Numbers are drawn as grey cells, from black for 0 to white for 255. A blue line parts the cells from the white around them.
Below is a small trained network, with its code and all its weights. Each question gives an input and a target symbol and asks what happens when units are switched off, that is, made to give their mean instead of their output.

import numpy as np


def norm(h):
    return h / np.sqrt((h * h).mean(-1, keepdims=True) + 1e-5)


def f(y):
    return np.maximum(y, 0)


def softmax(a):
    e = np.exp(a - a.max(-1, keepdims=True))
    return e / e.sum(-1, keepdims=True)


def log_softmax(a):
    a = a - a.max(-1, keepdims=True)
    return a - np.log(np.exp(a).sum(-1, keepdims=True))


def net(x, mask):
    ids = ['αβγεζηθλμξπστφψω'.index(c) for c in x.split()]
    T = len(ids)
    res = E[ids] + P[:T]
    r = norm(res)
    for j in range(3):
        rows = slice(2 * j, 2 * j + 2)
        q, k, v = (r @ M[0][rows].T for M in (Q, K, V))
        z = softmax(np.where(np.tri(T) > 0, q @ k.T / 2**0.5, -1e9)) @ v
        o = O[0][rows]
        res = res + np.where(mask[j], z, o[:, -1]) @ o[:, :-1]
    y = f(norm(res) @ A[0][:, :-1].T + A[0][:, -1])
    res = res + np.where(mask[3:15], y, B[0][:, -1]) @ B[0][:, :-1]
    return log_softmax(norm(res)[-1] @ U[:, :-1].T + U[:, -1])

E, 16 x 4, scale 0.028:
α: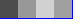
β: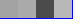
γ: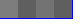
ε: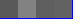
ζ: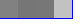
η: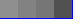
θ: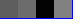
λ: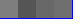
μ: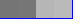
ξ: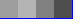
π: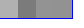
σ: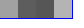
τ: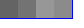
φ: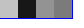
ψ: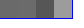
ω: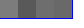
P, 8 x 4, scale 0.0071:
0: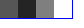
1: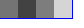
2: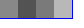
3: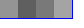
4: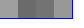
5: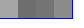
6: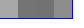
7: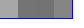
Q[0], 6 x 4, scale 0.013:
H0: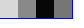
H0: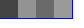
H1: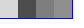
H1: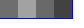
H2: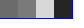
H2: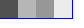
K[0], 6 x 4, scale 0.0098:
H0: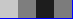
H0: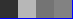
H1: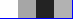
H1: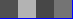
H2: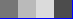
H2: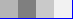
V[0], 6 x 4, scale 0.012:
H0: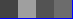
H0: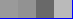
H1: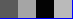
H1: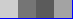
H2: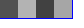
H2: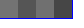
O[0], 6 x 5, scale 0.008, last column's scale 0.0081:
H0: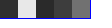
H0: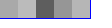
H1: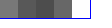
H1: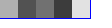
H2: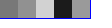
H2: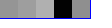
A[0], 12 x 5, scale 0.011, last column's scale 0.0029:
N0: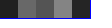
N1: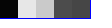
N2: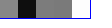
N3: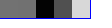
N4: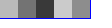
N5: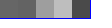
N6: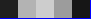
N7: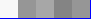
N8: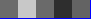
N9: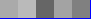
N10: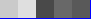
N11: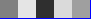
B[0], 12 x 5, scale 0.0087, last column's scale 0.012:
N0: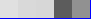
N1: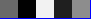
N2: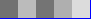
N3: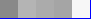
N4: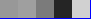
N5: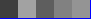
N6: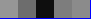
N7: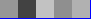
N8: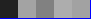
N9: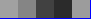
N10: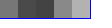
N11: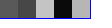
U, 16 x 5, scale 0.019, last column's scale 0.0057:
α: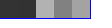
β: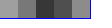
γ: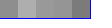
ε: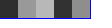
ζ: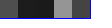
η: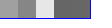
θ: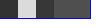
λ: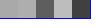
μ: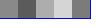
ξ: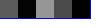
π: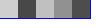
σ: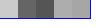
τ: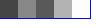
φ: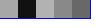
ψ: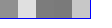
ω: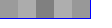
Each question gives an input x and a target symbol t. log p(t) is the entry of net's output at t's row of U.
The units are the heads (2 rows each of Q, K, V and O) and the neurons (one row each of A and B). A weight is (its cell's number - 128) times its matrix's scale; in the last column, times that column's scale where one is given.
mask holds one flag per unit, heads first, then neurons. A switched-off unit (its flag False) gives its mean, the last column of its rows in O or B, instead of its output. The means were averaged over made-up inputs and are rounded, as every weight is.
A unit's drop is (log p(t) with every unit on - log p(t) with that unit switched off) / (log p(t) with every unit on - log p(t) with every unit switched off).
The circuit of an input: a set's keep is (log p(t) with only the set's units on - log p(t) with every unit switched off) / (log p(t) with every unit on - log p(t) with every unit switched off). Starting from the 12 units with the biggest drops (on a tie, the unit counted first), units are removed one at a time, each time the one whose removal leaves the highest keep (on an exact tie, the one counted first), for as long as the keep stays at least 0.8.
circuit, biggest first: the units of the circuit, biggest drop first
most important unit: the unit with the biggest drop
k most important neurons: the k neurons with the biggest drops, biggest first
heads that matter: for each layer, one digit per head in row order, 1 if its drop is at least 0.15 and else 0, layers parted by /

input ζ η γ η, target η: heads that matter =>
110
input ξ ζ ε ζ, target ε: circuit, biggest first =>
N11, H0
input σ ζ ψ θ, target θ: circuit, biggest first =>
H0, N3
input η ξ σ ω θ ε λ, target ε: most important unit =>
H2
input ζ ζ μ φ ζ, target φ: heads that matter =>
111
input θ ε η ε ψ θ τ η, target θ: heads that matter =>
110
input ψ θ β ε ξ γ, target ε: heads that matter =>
001
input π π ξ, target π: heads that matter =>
100
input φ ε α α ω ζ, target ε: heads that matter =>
010
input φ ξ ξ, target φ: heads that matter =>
100
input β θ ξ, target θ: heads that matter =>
100
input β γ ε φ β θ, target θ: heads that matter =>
000
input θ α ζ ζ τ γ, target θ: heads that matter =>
100
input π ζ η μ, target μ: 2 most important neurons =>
N5, N11
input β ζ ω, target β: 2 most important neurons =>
N7, N0
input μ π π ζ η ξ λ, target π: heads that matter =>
110
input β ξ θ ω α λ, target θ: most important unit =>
H0
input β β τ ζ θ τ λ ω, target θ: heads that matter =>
101
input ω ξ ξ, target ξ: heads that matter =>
010
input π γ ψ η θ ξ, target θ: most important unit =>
N8
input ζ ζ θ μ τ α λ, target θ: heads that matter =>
101
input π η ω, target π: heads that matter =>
111
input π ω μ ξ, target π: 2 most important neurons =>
N7, N11
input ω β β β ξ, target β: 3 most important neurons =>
N10, N2, N7
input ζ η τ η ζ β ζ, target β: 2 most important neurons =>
N4, N3
